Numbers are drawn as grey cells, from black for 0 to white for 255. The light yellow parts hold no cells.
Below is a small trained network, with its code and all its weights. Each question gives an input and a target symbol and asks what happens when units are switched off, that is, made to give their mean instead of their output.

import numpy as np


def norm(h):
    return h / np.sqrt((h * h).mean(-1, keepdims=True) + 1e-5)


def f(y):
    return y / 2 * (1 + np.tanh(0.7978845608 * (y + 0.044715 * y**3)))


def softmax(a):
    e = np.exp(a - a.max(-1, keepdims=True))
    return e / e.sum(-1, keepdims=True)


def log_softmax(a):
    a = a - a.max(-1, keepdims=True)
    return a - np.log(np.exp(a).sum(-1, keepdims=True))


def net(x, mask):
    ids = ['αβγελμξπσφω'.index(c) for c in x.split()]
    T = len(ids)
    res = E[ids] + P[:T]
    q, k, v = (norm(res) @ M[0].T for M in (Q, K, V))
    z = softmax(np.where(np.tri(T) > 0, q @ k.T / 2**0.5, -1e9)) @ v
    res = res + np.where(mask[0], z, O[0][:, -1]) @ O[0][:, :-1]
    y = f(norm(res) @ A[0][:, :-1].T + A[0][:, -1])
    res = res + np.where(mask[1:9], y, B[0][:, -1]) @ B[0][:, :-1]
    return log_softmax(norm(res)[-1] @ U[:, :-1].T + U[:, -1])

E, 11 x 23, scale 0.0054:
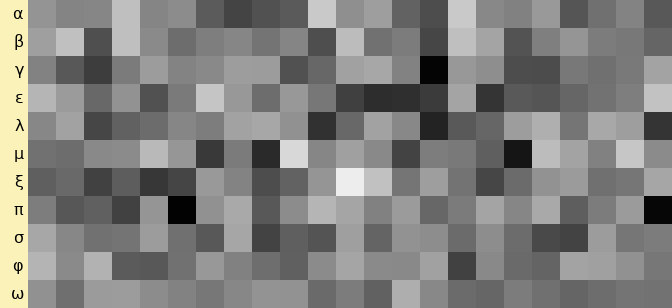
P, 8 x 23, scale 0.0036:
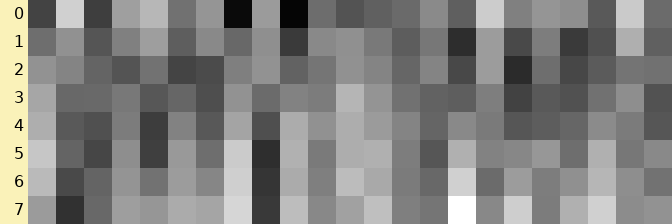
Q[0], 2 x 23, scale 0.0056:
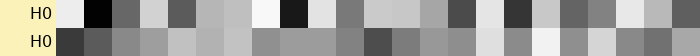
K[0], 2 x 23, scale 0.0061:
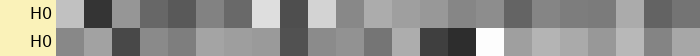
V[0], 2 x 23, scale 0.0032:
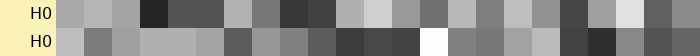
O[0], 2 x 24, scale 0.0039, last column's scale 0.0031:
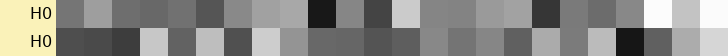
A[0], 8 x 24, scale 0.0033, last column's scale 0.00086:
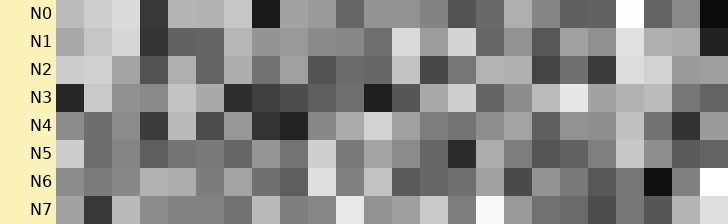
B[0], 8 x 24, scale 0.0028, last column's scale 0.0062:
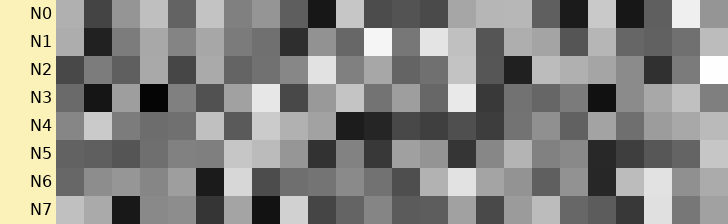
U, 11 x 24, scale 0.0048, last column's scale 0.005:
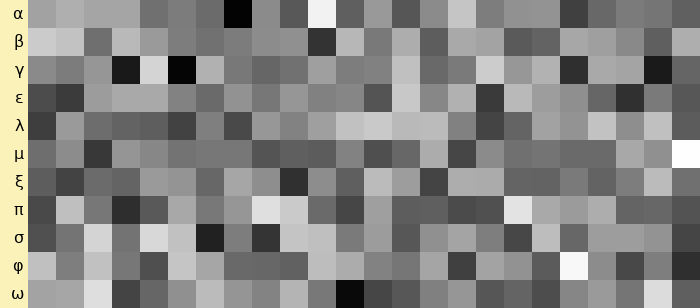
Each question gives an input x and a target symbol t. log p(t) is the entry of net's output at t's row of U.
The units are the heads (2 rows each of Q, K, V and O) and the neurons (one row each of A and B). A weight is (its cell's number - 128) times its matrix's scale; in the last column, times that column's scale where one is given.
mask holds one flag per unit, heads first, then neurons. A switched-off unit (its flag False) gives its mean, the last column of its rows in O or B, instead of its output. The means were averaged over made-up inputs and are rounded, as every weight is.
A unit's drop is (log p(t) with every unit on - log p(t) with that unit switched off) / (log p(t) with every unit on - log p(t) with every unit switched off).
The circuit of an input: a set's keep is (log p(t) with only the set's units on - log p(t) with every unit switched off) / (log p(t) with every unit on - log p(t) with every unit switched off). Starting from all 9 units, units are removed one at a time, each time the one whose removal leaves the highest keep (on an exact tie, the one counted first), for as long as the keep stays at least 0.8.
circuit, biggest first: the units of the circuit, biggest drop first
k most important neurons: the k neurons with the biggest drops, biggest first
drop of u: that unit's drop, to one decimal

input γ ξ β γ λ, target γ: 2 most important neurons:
N2; N5
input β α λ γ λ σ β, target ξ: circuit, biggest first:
H0
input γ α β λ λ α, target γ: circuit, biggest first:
H0; N6; N2
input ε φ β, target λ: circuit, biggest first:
H0; N2
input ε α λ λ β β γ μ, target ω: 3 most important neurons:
N4; N0; N5
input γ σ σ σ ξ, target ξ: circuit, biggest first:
N2; H0
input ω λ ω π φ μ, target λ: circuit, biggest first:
H0; N2
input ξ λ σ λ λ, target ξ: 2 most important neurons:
N2; N4
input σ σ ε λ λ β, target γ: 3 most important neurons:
N6; N5; N2
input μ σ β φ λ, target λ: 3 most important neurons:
N2; N4; N1
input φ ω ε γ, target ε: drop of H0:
1.1
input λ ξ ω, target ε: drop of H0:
1.3
